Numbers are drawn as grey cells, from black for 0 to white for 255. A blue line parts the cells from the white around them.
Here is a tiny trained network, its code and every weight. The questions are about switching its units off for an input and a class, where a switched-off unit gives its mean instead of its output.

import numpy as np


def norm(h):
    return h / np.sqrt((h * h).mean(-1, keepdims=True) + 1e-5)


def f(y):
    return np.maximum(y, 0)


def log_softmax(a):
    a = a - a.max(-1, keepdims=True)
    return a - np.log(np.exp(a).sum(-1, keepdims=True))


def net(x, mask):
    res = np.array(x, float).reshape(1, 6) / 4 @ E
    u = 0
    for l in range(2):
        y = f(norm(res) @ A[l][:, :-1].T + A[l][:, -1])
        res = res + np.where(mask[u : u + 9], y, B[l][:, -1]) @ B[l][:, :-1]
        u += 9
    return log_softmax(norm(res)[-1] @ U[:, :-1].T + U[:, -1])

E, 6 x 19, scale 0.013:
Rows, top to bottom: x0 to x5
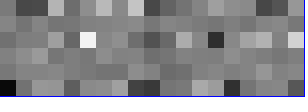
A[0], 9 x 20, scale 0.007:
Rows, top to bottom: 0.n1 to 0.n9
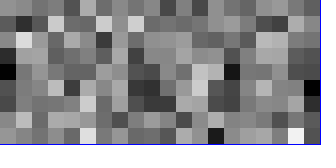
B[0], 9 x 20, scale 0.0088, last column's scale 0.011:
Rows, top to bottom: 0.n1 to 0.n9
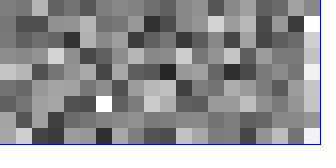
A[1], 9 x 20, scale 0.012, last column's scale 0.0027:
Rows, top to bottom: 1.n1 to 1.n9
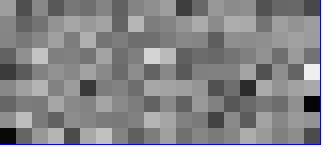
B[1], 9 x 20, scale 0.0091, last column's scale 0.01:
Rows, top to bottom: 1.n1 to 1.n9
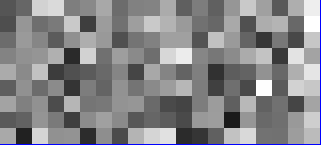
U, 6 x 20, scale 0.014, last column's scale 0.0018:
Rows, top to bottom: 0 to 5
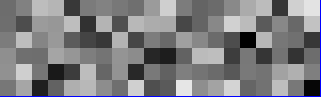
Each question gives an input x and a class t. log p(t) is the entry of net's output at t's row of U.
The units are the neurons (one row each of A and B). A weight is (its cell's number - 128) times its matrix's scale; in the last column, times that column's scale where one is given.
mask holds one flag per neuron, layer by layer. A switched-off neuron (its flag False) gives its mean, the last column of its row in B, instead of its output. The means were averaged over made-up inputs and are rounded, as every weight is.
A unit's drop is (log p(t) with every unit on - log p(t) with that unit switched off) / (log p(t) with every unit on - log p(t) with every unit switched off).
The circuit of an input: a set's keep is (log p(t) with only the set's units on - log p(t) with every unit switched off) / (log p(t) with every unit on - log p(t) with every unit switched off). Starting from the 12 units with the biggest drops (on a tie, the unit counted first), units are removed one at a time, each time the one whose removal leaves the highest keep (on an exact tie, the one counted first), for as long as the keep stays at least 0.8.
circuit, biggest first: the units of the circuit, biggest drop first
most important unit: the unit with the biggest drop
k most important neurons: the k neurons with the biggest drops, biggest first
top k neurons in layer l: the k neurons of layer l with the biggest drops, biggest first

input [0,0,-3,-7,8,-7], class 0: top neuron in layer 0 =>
[0.n2]
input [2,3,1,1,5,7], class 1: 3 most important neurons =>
[0.n7 0.n6 0.n9]
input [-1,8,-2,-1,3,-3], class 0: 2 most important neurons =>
[0.n9 0.n5]
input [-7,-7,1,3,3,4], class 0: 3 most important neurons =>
[0.n9 0.n7 0.n6]
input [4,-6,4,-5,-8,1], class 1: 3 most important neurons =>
[0.n7 0.n5 0.n6]
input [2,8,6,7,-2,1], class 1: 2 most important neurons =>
[0.n7 0.n5]
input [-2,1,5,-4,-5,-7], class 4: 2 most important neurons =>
[0.n2 1.n8]
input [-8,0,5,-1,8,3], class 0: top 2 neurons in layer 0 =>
[0.n7 0.n2]
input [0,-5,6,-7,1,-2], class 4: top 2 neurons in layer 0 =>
[0.n9 0.n2]
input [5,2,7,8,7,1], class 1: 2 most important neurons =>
[0.n7 0.n5]
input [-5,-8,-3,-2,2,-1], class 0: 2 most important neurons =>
[0.n9 0.n5]
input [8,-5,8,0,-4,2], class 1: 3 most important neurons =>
[0.n7 1.n9 0.n5]
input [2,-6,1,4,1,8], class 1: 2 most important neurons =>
[0.n7 0.n6]
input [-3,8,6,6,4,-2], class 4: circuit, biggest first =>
[0.n9]
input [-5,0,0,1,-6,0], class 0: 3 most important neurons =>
[0.n9 0.n5 0.n3]
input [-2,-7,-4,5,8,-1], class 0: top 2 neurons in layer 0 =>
[0.n9 0.n2]
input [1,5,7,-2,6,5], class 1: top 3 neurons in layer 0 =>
[0.n7 0.n6 0.n9]
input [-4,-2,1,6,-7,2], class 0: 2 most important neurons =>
[0.n7 0.n9]
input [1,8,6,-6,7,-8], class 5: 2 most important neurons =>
[1.n5 0.n5]
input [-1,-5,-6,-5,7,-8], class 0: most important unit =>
0.n2
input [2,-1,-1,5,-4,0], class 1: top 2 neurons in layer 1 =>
[1.n2 1.n5]
